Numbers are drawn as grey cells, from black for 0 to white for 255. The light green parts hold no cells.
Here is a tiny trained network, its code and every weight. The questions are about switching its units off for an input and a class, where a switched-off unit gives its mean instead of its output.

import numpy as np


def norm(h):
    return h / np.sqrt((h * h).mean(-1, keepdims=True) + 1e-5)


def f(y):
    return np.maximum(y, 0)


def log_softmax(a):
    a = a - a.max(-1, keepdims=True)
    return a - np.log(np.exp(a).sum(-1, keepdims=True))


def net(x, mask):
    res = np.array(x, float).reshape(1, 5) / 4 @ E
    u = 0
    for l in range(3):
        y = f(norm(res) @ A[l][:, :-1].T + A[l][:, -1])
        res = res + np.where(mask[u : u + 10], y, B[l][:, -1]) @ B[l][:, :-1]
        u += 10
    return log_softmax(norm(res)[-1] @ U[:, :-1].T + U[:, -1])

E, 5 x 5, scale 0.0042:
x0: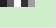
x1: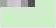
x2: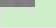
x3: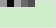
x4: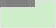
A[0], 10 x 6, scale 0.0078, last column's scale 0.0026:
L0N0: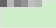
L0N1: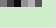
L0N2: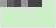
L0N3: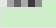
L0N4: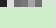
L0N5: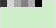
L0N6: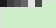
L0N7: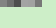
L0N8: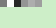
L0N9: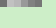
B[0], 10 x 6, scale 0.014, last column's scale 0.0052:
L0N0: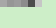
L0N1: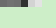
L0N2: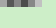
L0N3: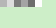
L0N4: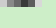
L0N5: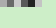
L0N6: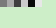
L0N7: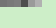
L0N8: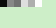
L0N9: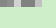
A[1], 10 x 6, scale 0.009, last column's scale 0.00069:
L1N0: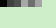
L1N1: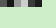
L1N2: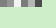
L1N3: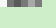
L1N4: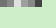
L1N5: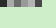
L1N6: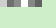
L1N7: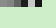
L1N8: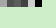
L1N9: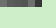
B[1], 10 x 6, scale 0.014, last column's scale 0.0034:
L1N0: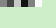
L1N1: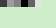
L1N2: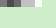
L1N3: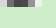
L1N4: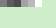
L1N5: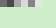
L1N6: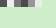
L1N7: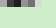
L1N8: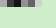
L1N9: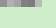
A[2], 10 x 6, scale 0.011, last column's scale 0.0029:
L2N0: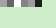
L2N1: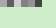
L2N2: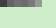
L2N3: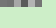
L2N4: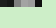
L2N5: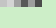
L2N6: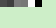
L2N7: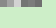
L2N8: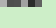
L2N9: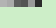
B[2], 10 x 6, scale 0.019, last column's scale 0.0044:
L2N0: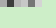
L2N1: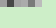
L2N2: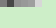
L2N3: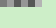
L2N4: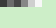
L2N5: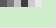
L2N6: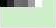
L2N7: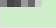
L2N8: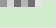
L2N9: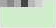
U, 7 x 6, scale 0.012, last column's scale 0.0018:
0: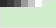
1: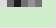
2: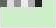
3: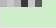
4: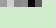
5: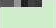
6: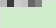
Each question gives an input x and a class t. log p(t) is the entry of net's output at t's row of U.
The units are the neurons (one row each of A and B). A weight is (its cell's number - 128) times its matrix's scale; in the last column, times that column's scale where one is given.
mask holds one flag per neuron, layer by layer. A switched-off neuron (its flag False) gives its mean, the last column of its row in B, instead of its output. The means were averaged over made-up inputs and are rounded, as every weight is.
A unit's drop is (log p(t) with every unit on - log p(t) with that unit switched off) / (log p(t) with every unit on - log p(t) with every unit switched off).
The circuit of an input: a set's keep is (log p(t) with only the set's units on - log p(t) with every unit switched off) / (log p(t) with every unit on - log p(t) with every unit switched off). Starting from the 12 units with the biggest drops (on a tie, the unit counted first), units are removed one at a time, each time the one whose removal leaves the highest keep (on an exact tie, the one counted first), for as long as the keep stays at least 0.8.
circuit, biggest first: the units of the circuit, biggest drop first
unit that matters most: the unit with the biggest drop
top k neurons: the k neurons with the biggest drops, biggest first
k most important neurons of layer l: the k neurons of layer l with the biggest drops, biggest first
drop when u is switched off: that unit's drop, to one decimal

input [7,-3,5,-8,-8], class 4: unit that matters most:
L0N6
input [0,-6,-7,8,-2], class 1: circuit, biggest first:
L0N8; L2N8
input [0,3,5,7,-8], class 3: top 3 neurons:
L0N1; L0N8; L0N9
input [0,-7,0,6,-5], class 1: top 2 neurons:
L0N8; L0N1
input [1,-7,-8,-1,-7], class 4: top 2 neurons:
L0N8; L0N6
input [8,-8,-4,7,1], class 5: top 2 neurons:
L1N1; L0N8
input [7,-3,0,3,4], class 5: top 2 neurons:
L1N1; L0N8
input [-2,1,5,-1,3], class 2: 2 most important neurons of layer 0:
L0N3; L0N8
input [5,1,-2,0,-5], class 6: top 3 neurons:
L0N8; L1N8; L1N7
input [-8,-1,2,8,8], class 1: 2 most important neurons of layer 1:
L1N8; L1N7
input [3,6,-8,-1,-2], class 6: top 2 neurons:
L0N8; L0N5
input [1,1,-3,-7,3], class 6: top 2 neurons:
L0N0; L0N5
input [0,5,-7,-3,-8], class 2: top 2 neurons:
L0N8; L1N0
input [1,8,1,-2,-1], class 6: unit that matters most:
L0N9
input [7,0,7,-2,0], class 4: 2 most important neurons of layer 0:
L0N6; L0N1
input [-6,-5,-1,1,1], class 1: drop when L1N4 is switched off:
0.1
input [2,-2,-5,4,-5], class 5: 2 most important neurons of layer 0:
L0N3; L0N8
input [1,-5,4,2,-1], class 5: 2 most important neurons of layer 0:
L0N3; L0N6
